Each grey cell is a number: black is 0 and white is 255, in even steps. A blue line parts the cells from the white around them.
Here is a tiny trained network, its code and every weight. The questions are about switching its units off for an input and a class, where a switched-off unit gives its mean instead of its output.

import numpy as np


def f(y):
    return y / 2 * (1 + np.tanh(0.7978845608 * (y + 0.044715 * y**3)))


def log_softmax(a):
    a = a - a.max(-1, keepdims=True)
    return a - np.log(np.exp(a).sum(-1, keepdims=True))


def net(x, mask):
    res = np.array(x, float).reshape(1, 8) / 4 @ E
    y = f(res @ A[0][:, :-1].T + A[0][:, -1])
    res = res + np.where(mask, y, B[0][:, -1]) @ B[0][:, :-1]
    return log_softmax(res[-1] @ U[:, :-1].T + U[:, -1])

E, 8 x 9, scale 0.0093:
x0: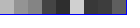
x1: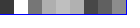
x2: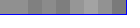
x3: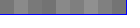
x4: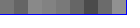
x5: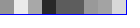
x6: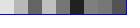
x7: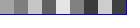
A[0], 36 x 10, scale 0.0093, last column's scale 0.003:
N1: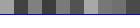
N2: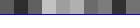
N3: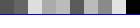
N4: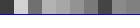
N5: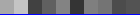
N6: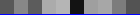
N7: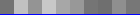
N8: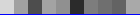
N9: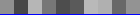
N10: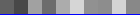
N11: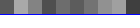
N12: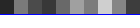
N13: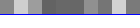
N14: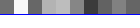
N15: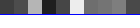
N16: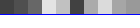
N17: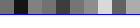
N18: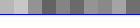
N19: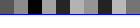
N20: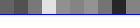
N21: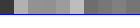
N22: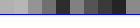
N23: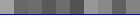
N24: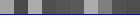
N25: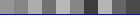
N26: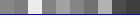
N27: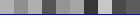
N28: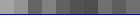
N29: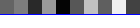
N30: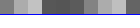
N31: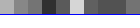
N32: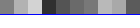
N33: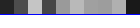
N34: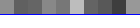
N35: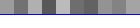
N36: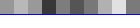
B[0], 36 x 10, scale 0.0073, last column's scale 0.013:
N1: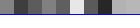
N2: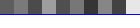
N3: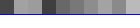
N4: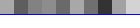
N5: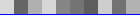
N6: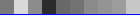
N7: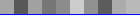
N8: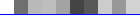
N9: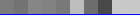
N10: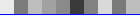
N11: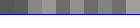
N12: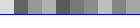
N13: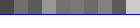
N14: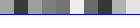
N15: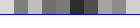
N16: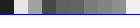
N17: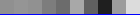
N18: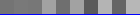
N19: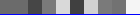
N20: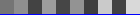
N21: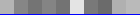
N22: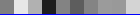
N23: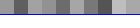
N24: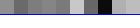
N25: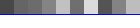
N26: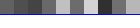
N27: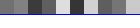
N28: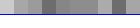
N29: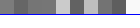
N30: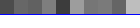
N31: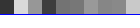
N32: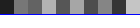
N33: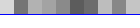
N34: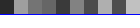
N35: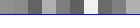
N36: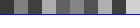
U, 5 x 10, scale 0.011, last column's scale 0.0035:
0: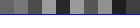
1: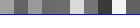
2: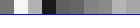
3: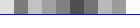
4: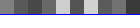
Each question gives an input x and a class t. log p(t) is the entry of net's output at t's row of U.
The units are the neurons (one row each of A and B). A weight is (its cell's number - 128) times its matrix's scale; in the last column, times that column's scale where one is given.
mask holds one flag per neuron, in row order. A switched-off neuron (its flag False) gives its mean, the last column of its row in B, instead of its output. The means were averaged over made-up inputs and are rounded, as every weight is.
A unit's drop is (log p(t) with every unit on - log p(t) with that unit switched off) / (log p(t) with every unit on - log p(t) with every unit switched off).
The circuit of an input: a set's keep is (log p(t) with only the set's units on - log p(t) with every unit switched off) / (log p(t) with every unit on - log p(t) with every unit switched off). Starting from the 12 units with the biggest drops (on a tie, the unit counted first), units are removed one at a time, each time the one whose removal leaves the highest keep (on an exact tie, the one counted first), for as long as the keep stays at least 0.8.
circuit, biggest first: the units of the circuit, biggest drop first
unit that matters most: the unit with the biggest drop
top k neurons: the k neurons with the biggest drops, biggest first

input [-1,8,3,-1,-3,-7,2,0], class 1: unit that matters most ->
N14
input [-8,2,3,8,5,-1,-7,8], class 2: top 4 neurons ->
[N16 N3 N6 N19]
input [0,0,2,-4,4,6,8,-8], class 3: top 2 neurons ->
[N8 N5]
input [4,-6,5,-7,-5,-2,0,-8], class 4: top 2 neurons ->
[N19 N29]
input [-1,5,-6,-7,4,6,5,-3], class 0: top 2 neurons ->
[N36 N13]
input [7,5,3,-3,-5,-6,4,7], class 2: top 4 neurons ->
[N22 N31 N34 N19]
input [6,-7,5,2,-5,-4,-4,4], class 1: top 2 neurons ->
[N24 N1]
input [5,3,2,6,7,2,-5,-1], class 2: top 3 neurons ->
[N31 N8 N5]
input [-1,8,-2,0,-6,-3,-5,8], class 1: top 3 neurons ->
[N14 N21 N19]
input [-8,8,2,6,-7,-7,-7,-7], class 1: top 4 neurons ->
[N4 N21 N7 N14]
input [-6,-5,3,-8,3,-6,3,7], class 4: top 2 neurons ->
[N26 N25]
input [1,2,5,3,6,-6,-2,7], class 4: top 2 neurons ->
[N27 N25]
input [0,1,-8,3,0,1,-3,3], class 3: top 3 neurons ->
[N19 N29 N33]
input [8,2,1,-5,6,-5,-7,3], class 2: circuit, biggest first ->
[N31]
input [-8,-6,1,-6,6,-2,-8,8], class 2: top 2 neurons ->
[N16 N3]
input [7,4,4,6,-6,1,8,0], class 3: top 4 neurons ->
[N5 N8 N16 N6]
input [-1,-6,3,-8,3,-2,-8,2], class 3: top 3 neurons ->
[N10 N15 N33]
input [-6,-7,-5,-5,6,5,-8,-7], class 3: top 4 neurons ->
[N10 N33 N15 N12]
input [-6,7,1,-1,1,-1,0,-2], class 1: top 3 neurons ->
[N14 N4 N7]
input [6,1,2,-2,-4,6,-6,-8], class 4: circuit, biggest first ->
[N19]
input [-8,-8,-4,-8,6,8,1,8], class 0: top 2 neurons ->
[N36 N32]
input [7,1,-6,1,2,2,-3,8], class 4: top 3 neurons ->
[N27 N25 N26]
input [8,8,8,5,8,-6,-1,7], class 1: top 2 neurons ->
[N14 N21]
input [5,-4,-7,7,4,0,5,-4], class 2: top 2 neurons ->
[N22 N31]
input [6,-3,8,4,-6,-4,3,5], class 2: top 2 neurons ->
[N22 N31]
